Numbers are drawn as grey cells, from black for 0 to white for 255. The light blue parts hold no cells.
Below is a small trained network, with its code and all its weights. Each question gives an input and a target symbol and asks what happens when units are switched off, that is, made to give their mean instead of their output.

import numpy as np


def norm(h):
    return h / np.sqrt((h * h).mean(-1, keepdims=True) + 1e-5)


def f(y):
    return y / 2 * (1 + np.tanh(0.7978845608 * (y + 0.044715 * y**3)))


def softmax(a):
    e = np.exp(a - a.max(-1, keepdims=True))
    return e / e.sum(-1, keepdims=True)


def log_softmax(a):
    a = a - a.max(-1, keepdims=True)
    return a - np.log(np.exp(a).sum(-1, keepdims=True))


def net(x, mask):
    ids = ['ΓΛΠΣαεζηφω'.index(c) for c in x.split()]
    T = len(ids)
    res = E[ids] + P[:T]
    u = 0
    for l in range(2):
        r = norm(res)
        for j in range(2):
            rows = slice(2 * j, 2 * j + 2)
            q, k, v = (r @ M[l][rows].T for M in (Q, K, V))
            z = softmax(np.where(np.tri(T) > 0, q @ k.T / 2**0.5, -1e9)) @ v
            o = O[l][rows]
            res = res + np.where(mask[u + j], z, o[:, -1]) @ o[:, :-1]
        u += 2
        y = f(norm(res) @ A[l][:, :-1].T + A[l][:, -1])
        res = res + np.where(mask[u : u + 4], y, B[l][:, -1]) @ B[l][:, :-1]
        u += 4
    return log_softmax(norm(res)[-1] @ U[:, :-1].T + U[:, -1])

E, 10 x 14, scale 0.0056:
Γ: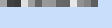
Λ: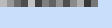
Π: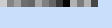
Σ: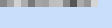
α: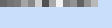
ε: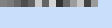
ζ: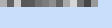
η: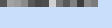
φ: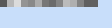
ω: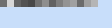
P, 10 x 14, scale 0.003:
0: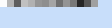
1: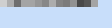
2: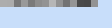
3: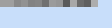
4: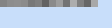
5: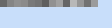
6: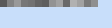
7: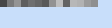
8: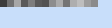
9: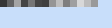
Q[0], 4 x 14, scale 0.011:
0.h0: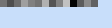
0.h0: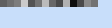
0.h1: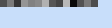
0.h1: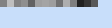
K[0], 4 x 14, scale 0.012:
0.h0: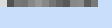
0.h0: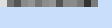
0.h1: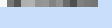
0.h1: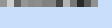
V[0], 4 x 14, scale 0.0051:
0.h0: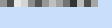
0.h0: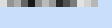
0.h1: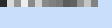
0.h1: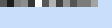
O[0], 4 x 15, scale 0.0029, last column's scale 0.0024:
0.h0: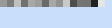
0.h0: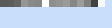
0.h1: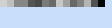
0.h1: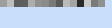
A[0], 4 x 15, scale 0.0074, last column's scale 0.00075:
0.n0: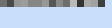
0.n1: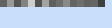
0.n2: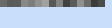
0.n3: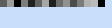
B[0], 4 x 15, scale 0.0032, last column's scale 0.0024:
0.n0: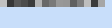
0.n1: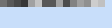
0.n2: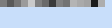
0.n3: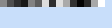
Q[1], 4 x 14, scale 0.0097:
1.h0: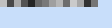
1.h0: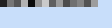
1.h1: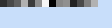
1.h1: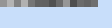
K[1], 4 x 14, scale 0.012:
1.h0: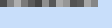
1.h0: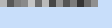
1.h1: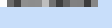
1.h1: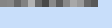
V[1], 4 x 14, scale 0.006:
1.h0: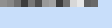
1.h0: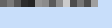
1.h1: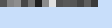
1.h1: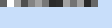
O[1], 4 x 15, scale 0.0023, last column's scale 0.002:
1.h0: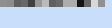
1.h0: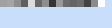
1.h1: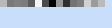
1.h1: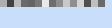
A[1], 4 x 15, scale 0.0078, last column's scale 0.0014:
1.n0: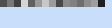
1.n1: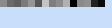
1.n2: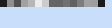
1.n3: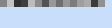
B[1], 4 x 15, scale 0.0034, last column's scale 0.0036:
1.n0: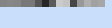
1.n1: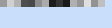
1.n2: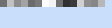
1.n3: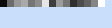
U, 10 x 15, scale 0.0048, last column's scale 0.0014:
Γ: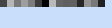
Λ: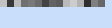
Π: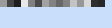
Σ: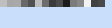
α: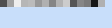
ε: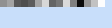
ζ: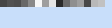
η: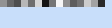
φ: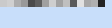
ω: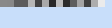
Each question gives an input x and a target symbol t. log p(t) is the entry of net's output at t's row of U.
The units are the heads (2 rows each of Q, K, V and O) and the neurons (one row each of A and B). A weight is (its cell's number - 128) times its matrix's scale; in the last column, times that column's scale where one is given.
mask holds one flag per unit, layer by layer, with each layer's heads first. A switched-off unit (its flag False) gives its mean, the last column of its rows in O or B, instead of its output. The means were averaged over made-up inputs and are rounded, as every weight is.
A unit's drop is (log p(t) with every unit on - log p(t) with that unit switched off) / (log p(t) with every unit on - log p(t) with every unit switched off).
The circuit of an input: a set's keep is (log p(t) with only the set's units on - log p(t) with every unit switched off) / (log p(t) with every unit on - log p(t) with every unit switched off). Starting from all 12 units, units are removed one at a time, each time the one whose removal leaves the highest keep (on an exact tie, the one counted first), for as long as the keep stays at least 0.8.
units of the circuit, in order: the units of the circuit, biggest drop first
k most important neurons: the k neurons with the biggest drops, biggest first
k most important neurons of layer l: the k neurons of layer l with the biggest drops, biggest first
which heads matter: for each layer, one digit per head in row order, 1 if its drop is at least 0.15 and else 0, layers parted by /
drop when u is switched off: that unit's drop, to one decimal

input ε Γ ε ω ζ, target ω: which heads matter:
11 / 10
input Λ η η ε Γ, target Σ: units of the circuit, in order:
1.h1
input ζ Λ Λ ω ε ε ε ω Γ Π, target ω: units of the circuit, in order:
0.n3, 0.h0
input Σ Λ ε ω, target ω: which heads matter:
01 / 10
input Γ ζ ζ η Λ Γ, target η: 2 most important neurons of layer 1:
1.n1, 1.n2
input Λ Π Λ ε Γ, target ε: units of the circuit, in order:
0.h1, 1.h0
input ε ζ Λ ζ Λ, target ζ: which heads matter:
01 / 00
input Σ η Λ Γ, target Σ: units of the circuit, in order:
1.h1, 0.h0
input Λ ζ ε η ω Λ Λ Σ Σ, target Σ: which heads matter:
11 / 00
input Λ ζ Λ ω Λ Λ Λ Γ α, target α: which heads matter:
01 / 11
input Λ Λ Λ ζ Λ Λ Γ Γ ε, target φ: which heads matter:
10 / 10
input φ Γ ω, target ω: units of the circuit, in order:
0.n3, 1.h0
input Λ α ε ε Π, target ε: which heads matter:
01 / 11
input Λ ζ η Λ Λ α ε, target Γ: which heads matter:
00 / 01
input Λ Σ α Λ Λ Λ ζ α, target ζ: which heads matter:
01 / 00
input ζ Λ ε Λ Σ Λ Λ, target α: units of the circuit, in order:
0.h0
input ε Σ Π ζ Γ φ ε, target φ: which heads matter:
01 / 01
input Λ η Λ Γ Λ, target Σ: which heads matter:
00 / 01
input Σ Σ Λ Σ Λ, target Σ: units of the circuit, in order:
1.n1, 0.h0
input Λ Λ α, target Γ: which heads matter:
10 / 01
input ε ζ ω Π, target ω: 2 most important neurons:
0.n3, 1.n1
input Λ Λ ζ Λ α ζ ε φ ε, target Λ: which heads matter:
00 / 01
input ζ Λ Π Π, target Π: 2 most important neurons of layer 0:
0.n2, 0.n3
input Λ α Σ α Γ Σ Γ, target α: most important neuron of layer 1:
1.n3
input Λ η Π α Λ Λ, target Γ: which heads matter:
10 / 01
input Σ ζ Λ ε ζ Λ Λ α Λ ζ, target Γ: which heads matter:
00 / 01
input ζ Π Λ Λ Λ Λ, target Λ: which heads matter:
00 / 00
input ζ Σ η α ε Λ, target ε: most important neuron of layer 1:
1.n3
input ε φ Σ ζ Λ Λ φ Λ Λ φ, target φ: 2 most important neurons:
1.n3, 0.n3
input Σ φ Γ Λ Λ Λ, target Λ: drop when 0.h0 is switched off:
0.1
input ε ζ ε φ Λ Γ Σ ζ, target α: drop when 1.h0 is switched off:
0.1
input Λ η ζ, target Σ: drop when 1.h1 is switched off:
0.8
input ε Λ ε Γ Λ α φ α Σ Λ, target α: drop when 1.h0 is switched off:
0.1
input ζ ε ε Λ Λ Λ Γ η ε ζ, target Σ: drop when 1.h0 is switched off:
0.0
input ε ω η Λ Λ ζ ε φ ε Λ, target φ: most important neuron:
0.n3
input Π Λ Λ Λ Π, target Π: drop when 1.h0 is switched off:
0.2
